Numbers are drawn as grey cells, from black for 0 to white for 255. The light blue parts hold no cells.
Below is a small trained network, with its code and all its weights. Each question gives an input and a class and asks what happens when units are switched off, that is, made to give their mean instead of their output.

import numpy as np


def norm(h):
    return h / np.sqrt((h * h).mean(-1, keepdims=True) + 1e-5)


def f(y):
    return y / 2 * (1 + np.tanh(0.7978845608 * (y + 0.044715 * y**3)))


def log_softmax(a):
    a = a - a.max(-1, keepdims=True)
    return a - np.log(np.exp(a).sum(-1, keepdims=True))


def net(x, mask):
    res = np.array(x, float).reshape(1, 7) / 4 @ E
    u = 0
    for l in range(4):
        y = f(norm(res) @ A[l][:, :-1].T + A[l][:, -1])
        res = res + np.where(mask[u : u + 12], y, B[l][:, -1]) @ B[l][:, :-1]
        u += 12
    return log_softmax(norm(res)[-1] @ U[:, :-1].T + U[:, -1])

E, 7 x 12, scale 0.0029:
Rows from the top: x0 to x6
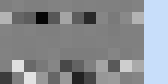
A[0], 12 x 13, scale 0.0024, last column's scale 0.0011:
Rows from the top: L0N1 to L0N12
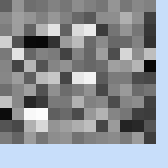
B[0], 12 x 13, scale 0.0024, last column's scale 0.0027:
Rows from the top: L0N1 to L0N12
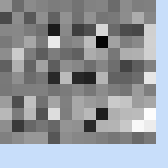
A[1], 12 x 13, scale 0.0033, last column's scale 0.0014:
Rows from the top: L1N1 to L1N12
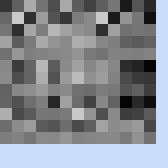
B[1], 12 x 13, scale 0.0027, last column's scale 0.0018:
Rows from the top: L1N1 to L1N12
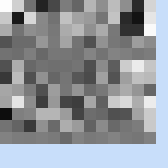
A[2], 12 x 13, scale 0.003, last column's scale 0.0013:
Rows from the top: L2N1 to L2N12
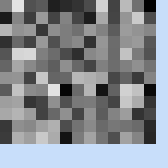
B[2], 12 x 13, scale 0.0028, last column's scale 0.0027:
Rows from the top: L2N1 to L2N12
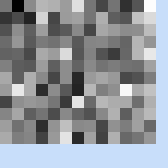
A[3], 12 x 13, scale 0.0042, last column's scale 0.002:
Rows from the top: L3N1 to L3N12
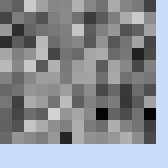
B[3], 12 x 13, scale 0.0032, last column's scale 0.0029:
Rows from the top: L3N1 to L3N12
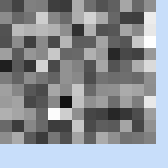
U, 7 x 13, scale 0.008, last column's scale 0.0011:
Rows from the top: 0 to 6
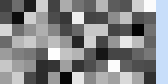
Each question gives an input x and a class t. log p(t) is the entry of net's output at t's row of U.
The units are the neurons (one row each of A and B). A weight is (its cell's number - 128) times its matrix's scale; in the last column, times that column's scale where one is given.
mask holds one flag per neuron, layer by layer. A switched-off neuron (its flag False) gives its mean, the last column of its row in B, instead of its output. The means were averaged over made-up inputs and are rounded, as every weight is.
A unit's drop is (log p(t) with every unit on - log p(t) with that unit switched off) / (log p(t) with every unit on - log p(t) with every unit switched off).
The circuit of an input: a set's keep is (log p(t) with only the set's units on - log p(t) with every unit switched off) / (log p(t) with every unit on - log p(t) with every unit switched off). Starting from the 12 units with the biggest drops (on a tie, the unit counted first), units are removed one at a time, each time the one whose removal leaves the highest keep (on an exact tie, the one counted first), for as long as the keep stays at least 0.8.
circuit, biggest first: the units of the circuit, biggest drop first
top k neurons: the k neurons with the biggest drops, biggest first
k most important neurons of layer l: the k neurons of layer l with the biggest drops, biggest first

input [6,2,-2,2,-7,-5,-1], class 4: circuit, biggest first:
(L3N10)
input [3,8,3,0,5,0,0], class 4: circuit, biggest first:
(L0N4 L3N2 L3N4)
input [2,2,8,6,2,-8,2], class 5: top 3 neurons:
(L1N1 L0N10 L2N1)
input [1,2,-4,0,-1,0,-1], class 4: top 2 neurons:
(L3N10 L0N4)
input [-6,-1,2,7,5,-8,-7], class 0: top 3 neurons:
(L0N10 L1N7 L1N6)
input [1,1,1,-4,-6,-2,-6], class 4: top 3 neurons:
(L0N4 L0N9 L3N10)
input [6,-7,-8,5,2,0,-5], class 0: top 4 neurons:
(L1N7 L1N6 L1N3 L2N2)
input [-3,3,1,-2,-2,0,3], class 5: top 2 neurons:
(L1N1 L0N11)
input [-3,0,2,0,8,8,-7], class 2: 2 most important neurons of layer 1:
(L1N2 L1N9)
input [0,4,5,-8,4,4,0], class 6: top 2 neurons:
(L0N7 L0N3)
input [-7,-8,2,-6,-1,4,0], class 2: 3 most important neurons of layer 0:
(L0N3 L0N7 L0N4)
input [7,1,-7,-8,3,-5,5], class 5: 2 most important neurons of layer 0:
(L0N4 L0N9)
